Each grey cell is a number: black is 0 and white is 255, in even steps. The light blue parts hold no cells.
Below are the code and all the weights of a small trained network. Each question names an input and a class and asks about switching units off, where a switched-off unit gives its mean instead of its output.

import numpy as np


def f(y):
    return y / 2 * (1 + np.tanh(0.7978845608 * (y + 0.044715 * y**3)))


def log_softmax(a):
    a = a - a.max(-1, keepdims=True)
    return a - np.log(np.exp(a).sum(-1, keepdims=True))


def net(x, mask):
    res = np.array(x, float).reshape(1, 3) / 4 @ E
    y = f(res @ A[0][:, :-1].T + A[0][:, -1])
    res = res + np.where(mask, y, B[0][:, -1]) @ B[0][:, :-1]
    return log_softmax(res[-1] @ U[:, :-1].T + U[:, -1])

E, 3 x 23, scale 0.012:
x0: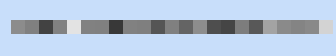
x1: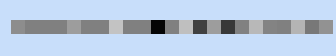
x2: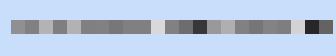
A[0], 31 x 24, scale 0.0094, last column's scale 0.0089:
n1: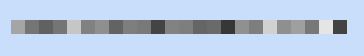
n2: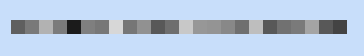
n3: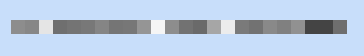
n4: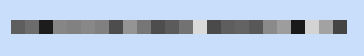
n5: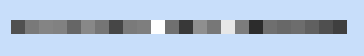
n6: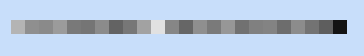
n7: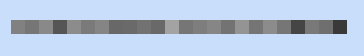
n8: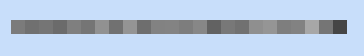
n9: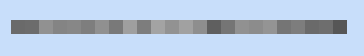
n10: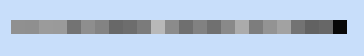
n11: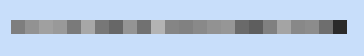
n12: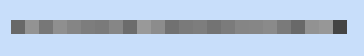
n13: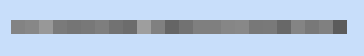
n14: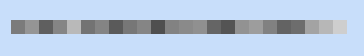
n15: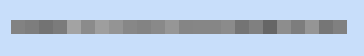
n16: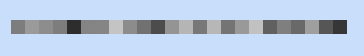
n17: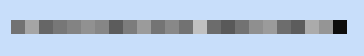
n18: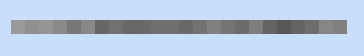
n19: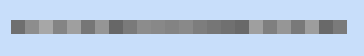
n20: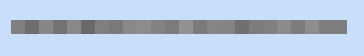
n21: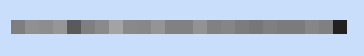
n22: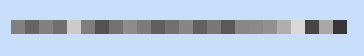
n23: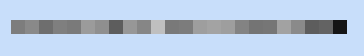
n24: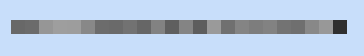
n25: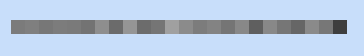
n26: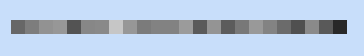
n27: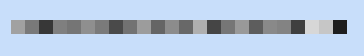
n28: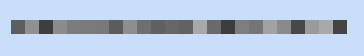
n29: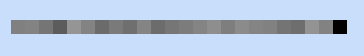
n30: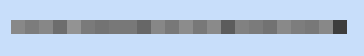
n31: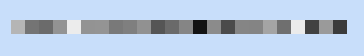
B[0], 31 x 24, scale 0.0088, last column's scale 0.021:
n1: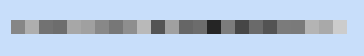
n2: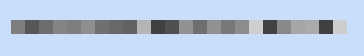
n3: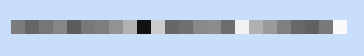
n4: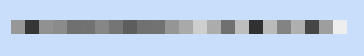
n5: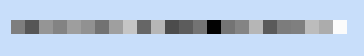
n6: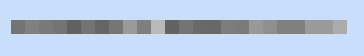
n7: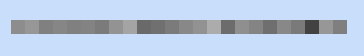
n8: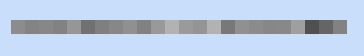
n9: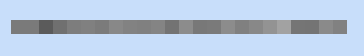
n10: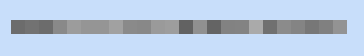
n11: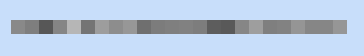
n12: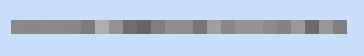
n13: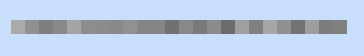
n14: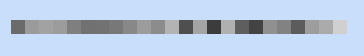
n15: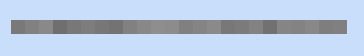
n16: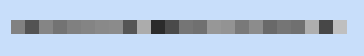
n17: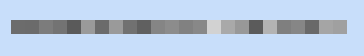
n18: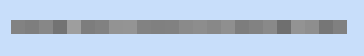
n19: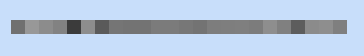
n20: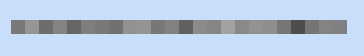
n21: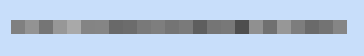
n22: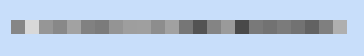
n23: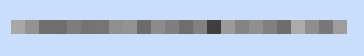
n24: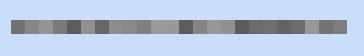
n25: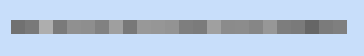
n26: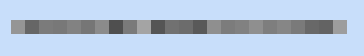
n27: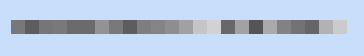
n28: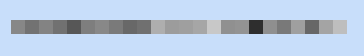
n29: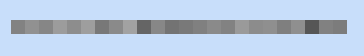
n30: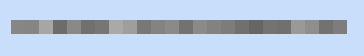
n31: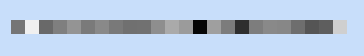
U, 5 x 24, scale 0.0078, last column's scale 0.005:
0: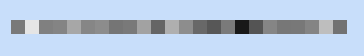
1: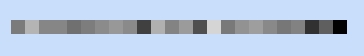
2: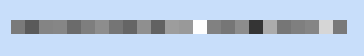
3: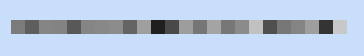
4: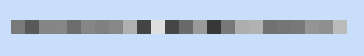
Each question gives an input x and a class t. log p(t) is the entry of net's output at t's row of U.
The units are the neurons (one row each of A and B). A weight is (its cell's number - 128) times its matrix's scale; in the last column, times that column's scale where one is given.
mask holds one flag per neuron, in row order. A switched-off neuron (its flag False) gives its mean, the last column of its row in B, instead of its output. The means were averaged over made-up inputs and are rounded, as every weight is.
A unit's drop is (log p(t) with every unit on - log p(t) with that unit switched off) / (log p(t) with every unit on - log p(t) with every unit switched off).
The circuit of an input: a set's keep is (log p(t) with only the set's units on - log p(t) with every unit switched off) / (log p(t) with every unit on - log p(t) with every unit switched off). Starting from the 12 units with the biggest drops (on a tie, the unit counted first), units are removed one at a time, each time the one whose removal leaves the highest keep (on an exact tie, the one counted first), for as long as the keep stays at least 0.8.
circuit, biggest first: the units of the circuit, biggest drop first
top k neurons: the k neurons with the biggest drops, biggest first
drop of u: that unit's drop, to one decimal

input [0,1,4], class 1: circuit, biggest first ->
(n5)
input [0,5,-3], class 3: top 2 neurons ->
(n16, n2)
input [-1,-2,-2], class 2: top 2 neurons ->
(n3, n5)
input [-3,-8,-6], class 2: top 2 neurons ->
(n4, n27)
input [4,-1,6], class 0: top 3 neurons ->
(n31, n22, n4)
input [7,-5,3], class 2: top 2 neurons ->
(n3, n27)
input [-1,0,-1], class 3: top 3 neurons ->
(n5, n3, n4)
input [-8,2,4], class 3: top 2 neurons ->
(n2, n16)
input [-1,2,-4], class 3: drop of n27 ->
0.2
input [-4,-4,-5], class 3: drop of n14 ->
0.1
